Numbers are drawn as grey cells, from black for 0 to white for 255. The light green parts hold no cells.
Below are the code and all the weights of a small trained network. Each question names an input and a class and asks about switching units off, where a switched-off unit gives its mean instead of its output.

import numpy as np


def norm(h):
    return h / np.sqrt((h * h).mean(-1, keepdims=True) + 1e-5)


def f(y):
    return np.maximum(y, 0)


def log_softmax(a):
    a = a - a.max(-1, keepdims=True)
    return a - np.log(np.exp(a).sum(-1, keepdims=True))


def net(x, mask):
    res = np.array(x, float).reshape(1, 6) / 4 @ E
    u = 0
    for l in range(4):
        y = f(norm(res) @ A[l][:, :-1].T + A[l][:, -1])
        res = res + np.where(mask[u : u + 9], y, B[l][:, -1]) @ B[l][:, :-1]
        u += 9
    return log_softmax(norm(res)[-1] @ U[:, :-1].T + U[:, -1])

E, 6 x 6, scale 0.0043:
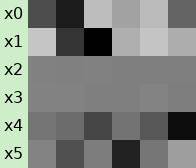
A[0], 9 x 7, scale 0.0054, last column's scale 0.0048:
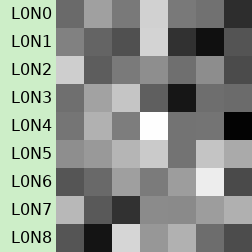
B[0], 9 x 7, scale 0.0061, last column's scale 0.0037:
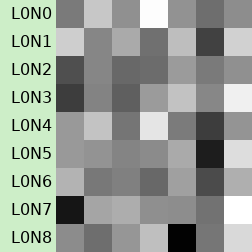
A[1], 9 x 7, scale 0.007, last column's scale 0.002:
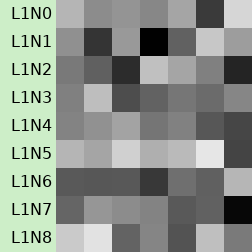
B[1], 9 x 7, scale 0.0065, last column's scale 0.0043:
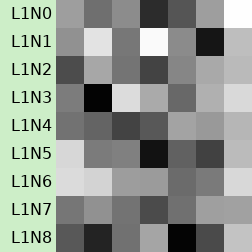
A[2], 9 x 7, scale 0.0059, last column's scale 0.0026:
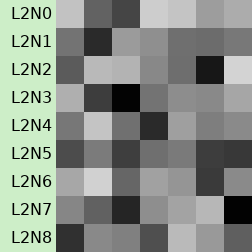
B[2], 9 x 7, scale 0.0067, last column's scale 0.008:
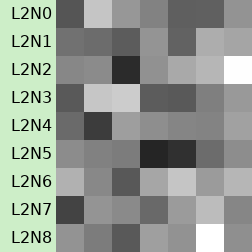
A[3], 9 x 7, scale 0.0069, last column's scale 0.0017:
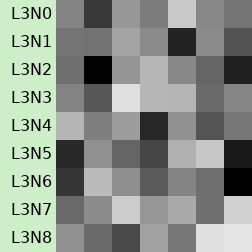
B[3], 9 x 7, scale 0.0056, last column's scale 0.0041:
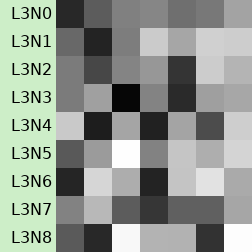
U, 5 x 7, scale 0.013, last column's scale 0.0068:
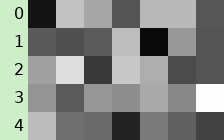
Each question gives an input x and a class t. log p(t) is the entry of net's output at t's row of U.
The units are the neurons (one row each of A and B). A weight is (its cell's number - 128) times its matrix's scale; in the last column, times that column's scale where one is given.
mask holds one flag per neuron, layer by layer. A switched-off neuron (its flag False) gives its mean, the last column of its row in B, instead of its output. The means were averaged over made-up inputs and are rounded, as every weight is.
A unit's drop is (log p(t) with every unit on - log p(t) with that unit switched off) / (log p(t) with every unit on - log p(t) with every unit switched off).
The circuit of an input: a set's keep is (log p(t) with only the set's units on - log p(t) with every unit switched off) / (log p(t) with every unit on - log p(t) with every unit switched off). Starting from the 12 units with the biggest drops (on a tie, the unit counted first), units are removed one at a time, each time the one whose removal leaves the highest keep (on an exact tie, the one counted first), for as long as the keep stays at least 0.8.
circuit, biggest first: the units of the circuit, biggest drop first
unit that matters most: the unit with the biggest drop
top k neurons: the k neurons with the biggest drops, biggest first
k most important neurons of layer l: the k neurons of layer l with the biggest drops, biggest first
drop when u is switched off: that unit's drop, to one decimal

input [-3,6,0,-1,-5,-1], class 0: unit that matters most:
L0N1
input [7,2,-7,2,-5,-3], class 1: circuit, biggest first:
L0N8, L3N3
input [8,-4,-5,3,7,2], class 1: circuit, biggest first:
L0N8, L3N2
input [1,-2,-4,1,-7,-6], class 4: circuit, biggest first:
L1N5, L0N7
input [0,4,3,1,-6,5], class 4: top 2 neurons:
L1N5, L0N3
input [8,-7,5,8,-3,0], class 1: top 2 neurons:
L0N8, L0N7
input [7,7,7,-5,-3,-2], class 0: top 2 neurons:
L1N2, L1N3
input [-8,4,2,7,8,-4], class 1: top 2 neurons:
L1N3, L1N8
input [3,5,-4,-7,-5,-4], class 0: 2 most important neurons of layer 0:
L0N1, L0N7
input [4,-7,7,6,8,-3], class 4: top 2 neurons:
L0N1, L0N7
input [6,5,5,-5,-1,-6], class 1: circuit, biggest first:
L3N2, L3N3
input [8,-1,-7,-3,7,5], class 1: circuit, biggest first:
L0N8, L3N2
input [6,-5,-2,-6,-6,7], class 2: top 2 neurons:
L1N1, L1N3
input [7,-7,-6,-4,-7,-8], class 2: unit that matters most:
L1N3
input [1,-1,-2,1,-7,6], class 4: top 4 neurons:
L1N5, L0N6, L0N5, L3N4
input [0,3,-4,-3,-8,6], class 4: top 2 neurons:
L1N5, L0N5
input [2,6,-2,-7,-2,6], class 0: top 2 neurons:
L1N2, L0N7
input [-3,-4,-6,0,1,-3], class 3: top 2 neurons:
L3N8, L0N7
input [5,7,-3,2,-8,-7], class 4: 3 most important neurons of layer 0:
L0N3, L0N5, L0N6
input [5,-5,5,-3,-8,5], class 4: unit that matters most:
L1N5
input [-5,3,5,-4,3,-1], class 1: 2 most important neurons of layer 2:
L2N2, L2N6
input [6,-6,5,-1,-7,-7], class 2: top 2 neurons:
L1N3, L0N8
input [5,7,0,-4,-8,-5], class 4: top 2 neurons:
L1N5, L0N3
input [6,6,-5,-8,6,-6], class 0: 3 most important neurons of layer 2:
L2N3, L2N0, L2N5
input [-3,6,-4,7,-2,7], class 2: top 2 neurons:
L1N1, L0N3
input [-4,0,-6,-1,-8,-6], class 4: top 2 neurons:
L1N5, L1N0
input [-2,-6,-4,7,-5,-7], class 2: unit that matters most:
L0N7
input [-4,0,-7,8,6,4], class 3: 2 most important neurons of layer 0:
L0N5, L0N6
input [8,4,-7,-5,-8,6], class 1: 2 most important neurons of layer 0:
L0N8, L0N1
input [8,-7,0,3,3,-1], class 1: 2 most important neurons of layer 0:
L0N8, L0N7
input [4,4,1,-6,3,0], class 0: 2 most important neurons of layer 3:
L3N5, L3N4
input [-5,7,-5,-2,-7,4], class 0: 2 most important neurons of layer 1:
L1N0, L1N6
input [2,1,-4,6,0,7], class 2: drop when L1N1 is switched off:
0.2
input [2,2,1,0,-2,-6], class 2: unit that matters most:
L0N4
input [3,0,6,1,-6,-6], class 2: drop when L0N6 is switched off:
-0.1
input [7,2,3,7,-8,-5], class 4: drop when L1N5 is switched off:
1.0
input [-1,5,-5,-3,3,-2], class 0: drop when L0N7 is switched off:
-0.1
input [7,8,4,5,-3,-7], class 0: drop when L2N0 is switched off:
0.1
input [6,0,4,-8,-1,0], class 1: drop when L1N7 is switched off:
0.0
